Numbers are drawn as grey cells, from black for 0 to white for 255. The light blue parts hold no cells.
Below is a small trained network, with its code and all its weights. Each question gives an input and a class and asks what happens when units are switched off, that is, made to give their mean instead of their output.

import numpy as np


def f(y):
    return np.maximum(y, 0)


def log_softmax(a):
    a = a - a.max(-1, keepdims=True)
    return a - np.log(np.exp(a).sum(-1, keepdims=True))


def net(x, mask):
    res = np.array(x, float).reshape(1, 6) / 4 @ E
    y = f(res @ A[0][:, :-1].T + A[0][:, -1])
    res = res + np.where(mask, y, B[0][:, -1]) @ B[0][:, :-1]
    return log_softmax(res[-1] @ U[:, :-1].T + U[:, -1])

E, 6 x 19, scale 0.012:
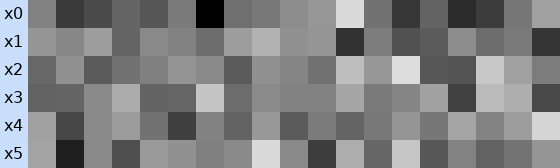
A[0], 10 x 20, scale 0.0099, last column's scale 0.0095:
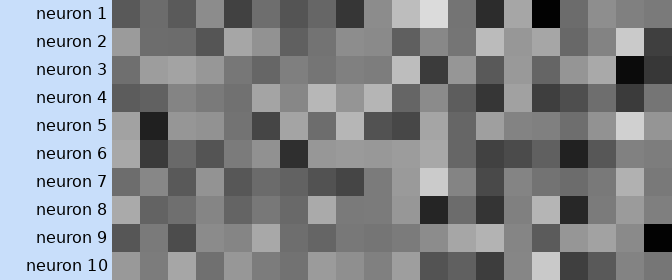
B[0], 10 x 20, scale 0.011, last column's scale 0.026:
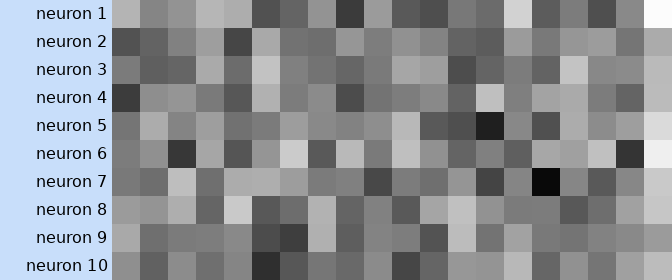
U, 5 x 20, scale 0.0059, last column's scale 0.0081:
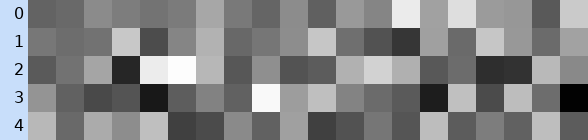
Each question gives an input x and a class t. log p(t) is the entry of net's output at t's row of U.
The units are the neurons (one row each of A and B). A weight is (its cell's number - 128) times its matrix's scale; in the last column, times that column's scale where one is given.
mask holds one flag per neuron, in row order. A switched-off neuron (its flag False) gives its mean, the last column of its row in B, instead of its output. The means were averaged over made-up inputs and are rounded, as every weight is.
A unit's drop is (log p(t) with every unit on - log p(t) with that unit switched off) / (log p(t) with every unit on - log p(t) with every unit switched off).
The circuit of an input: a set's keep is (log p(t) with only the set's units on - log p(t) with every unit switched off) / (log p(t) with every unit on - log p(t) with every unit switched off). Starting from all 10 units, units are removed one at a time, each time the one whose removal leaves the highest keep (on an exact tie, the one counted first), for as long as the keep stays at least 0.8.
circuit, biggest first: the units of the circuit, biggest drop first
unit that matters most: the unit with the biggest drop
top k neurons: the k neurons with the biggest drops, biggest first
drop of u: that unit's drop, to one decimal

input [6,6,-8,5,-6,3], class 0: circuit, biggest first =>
neuron 4; neuron 5
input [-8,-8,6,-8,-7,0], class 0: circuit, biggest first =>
neuron 5
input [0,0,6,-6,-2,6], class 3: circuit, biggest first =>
neuron 1; neuron 7
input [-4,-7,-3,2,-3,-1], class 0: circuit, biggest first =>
neuron 5; neuron 7
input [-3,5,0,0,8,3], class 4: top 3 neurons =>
neuron 6; neuron 3; neuron 8
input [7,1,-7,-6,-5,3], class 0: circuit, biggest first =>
neuron 6; neuron 8; neuron 5; neuron 4
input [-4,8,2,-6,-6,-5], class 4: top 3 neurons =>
neuron 6; neuron 10; neuron 5
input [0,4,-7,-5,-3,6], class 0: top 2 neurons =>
neuron 6; neuron 1
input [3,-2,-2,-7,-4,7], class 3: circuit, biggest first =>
neuron 1; neuron 6
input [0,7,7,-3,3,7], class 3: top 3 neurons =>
neuron 1; neuron 7; neuron 3
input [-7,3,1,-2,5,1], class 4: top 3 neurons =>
neuron 6; neuron 4; neuron 3
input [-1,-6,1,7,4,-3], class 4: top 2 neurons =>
neuron 6; neuron 3
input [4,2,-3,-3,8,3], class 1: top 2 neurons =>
neuron 6; neuron 5
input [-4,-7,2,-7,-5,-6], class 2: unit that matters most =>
neuron 1
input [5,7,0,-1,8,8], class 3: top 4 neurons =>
neuron 1; neuron 6; neuron 7; neuron 3
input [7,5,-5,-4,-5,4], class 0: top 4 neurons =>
neuron 6; neuron 8; neuron 4; neuron 5
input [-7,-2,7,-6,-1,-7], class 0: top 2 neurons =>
neuron 5; neuron 1
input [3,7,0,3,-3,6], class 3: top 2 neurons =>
neuron 1; neuron 6
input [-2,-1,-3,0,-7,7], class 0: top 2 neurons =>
neuron 5; neuron 7
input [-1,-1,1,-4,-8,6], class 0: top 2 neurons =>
neuron 5; neuron 7
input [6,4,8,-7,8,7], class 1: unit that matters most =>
neuron 5
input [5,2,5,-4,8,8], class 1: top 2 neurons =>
neuron 5; neuron 2
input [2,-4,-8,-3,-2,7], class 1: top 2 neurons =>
neuron 6; neuron 5
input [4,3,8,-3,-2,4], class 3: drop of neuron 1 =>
0.2
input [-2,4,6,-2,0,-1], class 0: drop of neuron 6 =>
0.2
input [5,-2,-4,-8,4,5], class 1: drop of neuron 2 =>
0.1
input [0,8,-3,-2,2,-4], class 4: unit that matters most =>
neuron 8
